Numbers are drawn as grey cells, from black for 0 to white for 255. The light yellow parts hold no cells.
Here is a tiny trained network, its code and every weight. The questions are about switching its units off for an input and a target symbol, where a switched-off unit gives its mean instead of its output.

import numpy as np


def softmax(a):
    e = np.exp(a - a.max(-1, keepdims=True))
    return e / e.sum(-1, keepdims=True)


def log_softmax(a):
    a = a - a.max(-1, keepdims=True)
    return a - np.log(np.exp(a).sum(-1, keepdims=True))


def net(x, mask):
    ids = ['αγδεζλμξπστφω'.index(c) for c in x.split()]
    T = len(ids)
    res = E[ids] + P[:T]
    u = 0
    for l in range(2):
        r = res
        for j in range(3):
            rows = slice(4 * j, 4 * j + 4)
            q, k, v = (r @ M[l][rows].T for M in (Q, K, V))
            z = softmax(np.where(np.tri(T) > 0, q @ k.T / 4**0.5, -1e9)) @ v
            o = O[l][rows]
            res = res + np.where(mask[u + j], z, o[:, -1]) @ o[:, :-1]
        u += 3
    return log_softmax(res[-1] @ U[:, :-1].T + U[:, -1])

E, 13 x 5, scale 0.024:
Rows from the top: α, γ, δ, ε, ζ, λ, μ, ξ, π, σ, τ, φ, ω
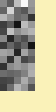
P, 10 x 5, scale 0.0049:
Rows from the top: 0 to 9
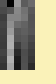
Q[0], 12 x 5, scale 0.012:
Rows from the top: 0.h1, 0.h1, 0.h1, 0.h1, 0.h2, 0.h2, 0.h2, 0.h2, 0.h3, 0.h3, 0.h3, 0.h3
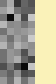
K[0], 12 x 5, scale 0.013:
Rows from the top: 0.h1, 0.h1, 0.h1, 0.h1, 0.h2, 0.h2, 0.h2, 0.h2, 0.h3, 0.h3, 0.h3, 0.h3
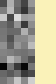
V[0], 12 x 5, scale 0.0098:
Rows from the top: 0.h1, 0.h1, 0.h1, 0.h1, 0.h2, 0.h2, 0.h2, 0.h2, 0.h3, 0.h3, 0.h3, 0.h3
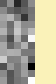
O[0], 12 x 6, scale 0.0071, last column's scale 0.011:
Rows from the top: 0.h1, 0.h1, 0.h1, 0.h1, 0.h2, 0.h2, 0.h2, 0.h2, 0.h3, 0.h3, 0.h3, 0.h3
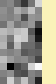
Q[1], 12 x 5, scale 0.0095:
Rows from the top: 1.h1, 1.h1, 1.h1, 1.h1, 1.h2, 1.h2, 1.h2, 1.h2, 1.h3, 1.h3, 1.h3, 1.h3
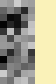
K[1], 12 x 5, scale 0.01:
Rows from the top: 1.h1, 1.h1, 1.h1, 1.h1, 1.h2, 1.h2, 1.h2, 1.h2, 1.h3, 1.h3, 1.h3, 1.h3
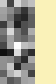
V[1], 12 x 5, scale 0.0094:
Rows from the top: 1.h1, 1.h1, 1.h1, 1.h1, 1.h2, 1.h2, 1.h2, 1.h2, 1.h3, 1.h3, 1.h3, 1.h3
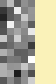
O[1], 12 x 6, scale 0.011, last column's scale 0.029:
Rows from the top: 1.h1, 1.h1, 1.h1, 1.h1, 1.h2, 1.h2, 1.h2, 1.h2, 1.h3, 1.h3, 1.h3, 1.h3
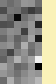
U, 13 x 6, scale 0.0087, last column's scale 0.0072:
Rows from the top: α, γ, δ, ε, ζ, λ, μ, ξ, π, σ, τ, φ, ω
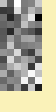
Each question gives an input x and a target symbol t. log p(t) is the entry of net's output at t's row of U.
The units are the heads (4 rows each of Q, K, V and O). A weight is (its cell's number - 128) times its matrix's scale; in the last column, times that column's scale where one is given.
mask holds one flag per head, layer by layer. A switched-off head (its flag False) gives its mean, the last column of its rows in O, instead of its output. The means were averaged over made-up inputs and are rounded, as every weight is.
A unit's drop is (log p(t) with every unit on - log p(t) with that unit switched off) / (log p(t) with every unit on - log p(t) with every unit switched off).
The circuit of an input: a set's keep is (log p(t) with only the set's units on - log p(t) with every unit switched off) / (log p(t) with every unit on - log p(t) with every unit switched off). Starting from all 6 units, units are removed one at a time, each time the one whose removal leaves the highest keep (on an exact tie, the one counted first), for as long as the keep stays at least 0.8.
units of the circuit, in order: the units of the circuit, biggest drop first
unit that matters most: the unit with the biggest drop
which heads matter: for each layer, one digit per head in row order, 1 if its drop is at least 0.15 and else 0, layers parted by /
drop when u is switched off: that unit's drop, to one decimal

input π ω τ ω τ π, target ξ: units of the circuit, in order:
(1.h1)
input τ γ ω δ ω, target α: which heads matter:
001 / 100
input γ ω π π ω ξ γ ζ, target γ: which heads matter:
100 / 100
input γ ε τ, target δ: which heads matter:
001 / 100
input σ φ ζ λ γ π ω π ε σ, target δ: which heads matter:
000 / 100
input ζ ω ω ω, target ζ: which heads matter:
001 / 101
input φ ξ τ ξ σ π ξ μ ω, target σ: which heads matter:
001 / 111
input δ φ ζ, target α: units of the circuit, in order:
(1.h1, 0.h2)
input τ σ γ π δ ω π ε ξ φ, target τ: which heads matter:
100 / 100
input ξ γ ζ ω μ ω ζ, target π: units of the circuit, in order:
(1.h1, 0.h3, 1.h3, 0.h2)
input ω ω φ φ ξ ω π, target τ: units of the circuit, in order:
(1.h1, 1.h3)
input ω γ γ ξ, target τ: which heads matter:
000 / 100
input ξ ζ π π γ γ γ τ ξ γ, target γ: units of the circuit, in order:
(1.h1, 1.h2)
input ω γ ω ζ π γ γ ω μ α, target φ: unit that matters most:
0.h2
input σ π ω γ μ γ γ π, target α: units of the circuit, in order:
(1.h1, 0.h3, 1.h2, 0.h1)
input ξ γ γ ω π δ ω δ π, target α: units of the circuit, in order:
(1.h1, 0.h3)
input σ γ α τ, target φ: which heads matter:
111 / 000
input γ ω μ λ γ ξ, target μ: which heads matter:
001 / 100
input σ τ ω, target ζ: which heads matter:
011 / 101
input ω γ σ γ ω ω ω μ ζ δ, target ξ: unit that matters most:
0.h3
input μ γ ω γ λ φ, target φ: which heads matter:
000 / 110
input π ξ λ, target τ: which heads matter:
000 / 100
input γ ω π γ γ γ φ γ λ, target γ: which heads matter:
101 / 100
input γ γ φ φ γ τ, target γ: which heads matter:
000 / 100
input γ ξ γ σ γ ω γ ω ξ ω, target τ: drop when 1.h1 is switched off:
0.4
